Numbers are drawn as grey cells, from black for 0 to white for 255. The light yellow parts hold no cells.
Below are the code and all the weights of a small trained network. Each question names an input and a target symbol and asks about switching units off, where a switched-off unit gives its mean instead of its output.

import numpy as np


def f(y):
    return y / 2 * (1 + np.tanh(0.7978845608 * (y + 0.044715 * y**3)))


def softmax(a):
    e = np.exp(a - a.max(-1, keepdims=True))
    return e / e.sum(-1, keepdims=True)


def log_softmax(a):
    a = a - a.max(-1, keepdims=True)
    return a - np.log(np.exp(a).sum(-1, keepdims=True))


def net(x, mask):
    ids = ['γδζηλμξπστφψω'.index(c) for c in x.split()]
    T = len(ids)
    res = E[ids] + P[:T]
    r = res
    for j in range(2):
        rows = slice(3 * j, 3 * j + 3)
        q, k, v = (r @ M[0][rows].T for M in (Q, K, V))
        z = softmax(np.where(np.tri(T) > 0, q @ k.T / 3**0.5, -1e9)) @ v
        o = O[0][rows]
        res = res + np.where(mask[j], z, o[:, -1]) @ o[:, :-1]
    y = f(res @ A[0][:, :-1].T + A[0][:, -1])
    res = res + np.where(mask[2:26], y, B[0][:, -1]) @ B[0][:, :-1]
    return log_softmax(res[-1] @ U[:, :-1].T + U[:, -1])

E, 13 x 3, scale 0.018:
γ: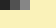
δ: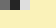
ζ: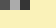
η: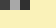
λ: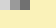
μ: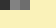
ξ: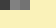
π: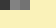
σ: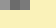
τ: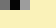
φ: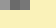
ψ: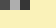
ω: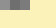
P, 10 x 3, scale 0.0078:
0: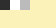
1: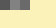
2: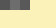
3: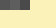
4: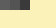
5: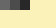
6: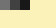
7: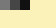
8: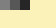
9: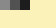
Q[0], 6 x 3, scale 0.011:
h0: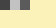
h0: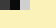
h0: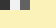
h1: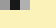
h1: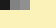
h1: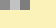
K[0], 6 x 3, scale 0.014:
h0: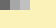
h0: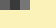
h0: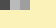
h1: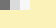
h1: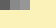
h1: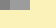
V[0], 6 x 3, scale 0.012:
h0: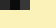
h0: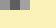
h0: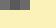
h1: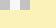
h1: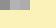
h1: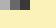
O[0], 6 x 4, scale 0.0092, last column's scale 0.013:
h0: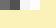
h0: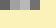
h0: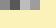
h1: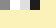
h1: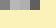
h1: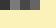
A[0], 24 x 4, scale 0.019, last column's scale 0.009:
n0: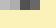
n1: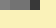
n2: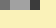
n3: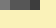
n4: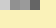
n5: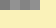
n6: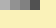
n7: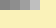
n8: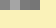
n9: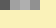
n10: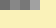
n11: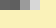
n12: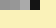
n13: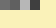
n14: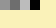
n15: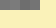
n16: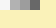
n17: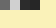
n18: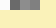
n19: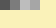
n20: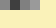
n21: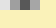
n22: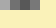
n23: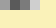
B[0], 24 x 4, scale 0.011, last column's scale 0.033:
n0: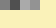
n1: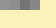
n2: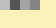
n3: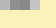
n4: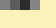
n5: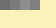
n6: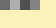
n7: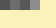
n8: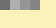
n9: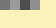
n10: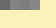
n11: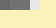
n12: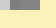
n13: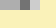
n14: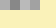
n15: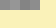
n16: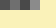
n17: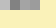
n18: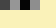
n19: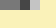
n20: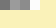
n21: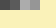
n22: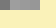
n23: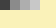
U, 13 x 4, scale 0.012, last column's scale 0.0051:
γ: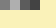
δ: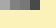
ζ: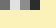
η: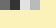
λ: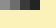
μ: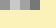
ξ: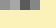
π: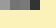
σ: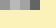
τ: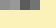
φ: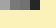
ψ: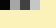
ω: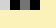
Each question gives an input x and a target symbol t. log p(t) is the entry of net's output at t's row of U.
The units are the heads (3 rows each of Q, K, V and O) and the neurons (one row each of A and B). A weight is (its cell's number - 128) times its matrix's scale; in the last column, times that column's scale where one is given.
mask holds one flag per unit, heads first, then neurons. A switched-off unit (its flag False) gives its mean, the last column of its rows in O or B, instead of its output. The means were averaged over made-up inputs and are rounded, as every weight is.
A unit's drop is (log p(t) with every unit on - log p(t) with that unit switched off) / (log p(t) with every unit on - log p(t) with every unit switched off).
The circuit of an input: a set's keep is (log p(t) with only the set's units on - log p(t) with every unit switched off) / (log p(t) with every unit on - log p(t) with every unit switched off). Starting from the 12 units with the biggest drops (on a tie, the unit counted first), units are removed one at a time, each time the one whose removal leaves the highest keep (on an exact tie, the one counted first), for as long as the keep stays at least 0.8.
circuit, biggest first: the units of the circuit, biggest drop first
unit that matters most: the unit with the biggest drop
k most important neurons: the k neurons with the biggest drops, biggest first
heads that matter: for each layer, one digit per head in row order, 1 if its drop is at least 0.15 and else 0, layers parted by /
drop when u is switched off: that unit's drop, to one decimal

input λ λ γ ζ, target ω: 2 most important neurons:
(n17; n0)
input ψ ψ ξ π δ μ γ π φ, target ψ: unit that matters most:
n18
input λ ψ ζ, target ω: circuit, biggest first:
(h0; n17; n0)
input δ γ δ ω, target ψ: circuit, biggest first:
(n18; h1)
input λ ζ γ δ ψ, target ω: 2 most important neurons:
(n17; n0)
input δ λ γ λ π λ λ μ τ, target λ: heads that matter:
11
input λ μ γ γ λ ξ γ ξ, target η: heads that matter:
01
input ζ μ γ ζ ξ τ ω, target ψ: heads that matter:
00
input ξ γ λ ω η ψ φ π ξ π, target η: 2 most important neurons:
(n19; n18)
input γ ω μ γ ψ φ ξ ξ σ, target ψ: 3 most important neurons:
(n18; n14; n17)
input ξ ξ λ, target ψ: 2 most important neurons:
(n18; n16)
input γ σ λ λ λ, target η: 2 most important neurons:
(n21; n0)
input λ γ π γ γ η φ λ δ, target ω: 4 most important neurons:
(n2; n14; n12; n20)
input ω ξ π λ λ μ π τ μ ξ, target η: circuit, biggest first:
(n18)
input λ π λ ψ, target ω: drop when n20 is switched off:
0.2
